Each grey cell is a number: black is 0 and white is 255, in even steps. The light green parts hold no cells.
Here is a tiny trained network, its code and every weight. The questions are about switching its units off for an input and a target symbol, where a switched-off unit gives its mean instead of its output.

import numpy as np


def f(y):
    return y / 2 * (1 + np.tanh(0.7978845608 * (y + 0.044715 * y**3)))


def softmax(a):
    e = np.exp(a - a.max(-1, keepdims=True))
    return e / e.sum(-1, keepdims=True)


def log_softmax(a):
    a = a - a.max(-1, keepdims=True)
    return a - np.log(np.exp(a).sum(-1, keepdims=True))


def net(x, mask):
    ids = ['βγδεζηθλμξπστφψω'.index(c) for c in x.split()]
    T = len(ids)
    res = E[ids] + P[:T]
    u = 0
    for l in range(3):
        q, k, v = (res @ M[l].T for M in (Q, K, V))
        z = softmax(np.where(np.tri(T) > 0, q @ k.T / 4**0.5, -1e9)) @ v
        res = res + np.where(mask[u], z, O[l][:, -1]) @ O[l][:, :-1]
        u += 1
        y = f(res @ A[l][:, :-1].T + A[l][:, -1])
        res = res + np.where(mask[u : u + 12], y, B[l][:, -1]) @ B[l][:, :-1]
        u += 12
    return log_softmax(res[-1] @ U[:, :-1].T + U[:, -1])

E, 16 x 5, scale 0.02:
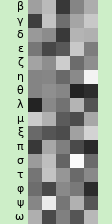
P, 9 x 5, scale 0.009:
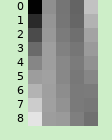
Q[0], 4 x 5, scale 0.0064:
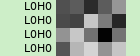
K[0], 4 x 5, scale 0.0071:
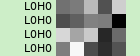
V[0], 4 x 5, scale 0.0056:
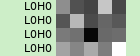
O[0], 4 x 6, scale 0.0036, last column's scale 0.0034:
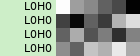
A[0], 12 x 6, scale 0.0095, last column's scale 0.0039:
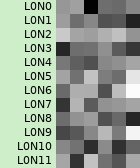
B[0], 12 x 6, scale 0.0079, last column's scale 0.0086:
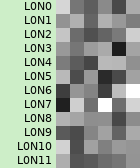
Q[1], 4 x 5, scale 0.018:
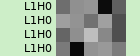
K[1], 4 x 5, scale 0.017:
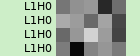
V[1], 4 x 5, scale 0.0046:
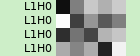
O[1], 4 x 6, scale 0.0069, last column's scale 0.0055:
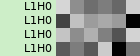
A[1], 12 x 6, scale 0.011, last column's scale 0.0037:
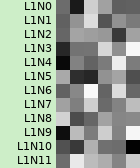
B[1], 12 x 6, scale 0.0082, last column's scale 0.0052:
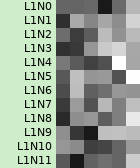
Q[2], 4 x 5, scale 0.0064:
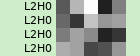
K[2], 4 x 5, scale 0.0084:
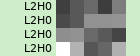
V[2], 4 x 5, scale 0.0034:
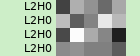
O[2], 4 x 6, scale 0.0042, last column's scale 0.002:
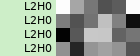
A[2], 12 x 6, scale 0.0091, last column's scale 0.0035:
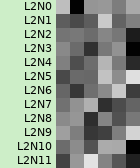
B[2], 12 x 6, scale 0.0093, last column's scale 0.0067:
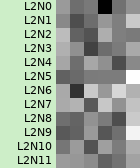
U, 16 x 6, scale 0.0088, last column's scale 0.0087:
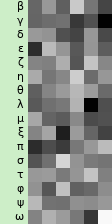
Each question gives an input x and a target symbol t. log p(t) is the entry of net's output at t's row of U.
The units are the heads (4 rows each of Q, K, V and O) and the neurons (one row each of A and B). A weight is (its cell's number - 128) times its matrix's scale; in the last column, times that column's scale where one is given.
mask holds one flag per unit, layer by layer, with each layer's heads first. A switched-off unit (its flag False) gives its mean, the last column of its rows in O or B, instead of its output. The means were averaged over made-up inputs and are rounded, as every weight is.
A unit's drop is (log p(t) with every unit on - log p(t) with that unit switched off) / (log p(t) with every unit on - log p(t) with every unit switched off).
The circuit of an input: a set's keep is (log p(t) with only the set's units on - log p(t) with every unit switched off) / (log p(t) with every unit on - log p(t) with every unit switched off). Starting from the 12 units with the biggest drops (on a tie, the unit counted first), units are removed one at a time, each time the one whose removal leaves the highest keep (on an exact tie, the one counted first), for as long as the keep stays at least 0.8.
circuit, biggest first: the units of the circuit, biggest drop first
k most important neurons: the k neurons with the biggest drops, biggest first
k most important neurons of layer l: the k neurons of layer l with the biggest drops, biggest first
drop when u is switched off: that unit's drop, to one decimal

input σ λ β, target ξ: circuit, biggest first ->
L2N3, L0N7, L1N9
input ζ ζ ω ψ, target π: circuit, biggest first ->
L1N11
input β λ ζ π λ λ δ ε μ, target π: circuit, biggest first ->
L1H0, L0N7
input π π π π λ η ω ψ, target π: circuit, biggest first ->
L1H0, L1N11
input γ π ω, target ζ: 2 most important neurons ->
L2N6, L1N4
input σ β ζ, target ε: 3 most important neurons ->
L0N7, L0N5, L1N6
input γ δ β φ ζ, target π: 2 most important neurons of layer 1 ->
L1N5, L1N8
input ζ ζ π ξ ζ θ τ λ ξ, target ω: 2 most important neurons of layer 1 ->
L1N5, L1N8
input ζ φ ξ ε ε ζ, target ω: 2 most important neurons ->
L0N6, L1N9
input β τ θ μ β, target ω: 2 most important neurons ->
L0N7, L1N5
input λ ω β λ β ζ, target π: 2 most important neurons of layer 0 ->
L0N5, L0N4
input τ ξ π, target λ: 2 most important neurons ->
L1N4, L0N3
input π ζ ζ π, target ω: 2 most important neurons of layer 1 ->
L1N9, L1N4
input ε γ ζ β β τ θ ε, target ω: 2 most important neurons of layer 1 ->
L1N5, L1N8
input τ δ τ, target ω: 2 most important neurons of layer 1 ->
L1N9, L1N4
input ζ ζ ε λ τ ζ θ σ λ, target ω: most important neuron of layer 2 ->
L2N6
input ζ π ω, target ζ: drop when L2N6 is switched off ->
0.5
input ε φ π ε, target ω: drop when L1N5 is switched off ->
0.5
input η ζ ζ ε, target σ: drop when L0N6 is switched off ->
0.1
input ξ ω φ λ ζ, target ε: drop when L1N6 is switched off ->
0.2
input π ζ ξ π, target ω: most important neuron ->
L1N9
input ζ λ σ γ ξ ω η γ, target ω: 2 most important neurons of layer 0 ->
L0N7, L0N2
